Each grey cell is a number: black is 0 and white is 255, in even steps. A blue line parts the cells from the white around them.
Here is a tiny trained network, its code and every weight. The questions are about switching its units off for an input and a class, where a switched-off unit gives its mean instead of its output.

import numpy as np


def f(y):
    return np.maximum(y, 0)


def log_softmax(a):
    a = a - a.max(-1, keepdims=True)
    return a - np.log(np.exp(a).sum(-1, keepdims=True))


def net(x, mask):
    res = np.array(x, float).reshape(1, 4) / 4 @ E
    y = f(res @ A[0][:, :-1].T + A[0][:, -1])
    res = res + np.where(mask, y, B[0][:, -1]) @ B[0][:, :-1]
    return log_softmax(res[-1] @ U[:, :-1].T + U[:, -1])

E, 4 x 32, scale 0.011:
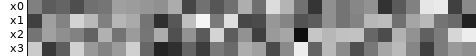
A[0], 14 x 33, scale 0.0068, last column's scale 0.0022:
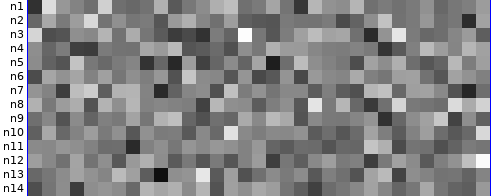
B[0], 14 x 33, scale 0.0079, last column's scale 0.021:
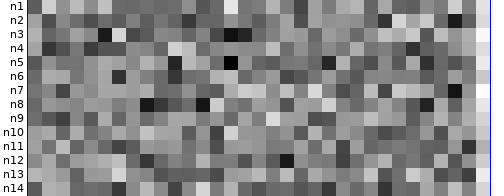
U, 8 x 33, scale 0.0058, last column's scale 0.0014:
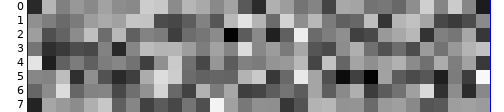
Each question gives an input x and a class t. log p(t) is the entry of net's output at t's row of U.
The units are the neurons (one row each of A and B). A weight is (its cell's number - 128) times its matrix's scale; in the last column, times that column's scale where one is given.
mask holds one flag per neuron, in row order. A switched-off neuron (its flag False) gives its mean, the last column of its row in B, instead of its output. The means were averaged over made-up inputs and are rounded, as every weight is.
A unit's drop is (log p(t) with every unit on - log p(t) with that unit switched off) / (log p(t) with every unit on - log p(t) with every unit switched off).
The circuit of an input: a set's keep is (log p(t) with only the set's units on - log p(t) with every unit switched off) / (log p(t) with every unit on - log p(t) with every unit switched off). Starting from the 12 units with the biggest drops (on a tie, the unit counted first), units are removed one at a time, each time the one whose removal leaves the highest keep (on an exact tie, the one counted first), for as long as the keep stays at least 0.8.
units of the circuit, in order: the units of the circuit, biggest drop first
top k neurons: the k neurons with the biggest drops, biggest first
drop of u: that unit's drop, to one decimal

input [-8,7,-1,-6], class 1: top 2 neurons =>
[n13, n7]
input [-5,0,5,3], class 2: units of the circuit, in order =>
[n3]
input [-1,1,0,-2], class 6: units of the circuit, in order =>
[n7, n8]
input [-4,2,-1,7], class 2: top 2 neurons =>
[n3, n5]
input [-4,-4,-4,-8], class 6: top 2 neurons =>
[n14, n8]
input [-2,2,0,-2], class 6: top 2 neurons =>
[n7, n8]
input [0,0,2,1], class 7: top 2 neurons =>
[n5, n3]
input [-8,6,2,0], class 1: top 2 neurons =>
[n13, n2]
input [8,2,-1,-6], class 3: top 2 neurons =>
[n4, n9]
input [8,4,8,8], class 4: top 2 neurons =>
[n5, n9]
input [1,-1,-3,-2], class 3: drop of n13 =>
0.2
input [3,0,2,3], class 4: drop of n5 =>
0.4
